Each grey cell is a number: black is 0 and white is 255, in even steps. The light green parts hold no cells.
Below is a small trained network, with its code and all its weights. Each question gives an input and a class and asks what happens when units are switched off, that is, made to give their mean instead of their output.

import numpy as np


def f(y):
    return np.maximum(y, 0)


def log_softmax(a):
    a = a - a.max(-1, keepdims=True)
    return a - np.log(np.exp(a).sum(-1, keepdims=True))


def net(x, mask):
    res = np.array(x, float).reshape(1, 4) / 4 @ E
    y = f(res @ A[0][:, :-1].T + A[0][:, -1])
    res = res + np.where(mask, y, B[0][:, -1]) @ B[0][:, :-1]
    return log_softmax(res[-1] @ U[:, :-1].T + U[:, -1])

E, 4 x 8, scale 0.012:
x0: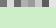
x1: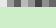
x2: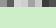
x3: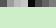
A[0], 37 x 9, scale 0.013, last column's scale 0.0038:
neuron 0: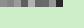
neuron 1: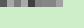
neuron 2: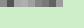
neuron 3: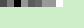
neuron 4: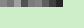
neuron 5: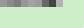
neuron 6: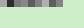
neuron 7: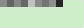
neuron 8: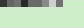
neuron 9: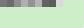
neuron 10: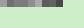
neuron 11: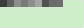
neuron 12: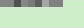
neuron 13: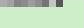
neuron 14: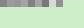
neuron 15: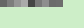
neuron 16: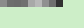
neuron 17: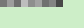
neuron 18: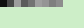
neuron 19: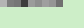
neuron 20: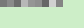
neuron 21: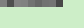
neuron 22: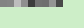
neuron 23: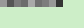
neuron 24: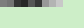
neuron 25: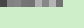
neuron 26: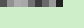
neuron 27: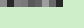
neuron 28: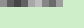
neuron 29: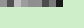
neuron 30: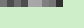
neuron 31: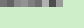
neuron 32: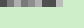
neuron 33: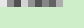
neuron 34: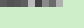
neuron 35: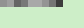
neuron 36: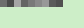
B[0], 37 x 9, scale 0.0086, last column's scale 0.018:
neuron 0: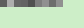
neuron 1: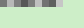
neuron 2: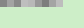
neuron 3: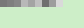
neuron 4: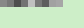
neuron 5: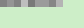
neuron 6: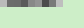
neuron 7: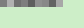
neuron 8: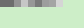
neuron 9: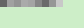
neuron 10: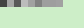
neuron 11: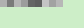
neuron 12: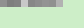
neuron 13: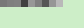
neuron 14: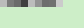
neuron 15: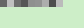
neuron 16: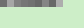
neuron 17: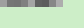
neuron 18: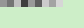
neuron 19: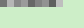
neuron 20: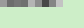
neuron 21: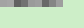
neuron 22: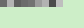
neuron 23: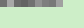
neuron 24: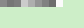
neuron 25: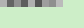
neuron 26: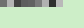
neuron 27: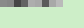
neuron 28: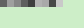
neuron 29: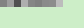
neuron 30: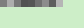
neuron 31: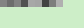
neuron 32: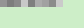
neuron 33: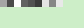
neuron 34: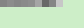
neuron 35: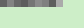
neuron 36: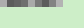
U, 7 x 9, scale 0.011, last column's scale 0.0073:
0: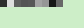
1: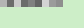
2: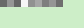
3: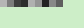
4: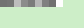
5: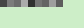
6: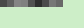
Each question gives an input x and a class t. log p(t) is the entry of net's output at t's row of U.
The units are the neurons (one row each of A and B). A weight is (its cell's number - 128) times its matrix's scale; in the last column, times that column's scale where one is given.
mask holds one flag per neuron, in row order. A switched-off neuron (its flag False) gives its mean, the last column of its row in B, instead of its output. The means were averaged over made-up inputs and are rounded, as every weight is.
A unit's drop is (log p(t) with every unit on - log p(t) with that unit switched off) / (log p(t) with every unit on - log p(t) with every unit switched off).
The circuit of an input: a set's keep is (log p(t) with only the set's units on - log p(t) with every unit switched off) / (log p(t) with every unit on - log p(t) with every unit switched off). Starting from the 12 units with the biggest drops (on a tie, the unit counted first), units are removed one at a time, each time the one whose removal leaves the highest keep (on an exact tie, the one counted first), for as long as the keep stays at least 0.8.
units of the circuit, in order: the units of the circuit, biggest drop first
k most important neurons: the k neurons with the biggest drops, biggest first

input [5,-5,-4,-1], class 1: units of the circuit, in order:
[neuron 25]
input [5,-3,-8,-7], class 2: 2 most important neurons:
[neuron 8; neuron 24]
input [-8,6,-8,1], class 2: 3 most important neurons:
[neuron 24; neuron 12; neuron 3]
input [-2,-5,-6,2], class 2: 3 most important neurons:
[neuron 33; neuron 24; neuron 3]
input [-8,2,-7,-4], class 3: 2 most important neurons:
[neuron 6; neuron 27]
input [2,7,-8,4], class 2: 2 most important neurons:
[neuron 3; neuron 24]
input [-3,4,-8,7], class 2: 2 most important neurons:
[neuron 24; neuron 3]
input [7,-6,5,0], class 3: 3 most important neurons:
[neuron 33; neuron 14; neuron 20]
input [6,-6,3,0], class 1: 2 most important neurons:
[neuron 11; neuron 18]
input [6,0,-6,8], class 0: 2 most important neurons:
[neuron 26; neuron 1]
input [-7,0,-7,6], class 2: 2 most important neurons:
[neuron 24; neuron 8]
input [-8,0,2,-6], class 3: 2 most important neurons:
[neuron 6; neuron 36]
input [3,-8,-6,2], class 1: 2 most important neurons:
[neuron 18; neuron 25]
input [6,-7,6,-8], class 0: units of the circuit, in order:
[neuron 28]
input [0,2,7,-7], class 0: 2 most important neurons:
[neuron 28; neuron 30]
